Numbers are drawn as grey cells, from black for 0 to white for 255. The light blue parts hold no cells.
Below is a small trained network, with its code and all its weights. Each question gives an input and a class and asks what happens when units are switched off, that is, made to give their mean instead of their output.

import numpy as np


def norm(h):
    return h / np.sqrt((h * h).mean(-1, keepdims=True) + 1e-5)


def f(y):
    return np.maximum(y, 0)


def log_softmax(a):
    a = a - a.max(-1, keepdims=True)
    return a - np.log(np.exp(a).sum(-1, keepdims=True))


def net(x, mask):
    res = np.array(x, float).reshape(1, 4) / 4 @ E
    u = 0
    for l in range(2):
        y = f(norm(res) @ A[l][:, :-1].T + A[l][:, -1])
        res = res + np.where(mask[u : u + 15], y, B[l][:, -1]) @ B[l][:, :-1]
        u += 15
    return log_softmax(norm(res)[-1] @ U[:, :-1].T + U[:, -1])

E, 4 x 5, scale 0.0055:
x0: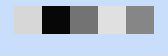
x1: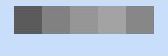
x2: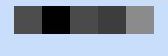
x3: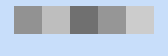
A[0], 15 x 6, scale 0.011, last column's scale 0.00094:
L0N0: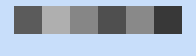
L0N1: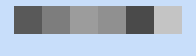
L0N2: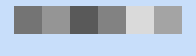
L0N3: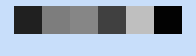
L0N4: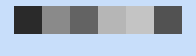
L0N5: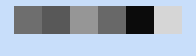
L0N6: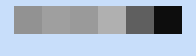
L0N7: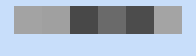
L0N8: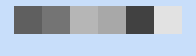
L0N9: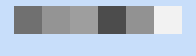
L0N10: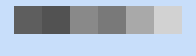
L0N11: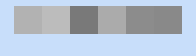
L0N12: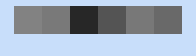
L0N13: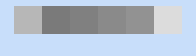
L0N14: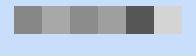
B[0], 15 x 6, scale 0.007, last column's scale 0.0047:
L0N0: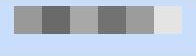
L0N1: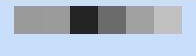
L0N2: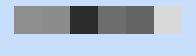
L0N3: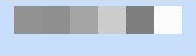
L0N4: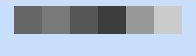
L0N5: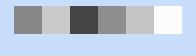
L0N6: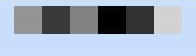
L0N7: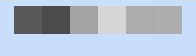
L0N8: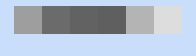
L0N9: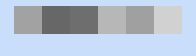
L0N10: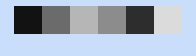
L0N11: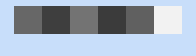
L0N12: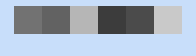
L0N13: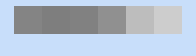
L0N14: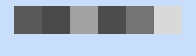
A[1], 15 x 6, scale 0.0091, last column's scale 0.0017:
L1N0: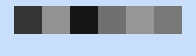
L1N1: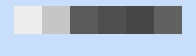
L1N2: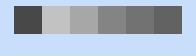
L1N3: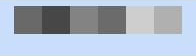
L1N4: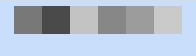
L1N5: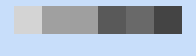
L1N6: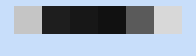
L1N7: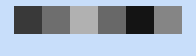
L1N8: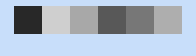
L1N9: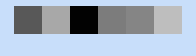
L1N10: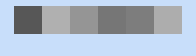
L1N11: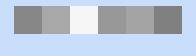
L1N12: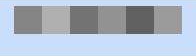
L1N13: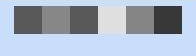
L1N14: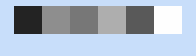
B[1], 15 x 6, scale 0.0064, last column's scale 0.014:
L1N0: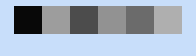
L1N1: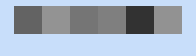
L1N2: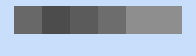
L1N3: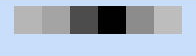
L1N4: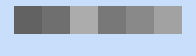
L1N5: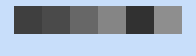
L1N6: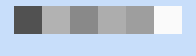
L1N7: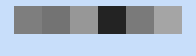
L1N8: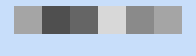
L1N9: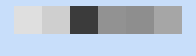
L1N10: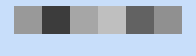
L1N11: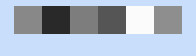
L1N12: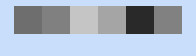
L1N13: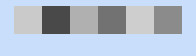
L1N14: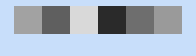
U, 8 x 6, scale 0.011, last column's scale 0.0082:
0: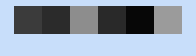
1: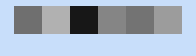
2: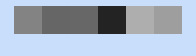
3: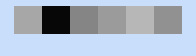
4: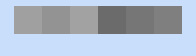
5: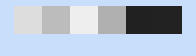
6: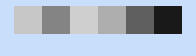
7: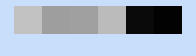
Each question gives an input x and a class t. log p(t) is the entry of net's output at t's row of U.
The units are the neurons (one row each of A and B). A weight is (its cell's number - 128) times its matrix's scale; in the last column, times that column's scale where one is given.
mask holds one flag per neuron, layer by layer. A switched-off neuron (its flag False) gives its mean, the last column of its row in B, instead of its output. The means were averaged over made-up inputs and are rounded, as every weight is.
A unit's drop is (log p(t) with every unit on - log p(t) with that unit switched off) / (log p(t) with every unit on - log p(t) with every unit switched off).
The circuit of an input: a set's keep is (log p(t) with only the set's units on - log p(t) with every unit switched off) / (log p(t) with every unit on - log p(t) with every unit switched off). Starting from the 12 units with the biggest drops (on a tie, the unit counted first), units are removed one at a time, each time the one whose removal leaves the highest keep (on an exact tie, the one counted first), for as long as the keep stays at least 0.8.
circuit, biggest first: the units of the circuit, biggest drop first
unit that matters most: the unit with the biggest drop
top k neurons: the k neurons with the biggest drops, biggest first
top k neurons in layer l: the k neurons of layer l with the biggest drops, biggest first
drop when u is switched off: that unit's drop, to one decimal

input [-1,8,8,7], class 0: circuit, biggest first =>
L0N10, L0N5
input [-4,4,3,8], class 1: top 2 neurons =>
L0N2, L0N4
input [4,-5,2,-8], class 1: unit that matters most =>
L0N5
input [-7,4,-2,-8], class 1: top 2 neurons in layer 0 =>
L0N1, L0N5
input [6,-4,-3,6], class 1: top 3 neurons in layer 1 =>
L1N6, L1N14, L1N7
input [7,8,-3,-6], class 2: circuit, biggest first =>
L0N8, L0N3, L1N8
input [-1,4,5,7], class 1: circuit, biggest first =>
L0N2, L1N9
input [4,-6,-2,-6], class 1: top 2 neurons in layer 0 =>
L0N5, L0N3
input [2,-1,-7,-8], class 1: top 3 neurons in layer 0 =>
L0N5, L0N1, L0N8
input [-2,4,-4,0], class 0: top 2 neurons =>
L0N6, L0N5
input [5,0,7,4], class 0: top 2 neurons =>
L0N10, L0N5
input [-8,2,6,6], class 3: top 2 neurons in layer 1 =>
L1N8, L1N10
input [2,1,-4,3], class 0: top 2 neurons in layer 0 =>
L0N6, L0N5
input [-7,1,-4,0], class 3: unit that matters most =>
L1N8
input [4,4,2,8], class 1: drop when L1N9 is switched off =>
0.1
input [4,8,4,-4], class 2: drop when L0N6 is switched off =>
0.2
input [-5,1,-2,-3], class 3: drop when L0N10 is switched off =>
-0.1
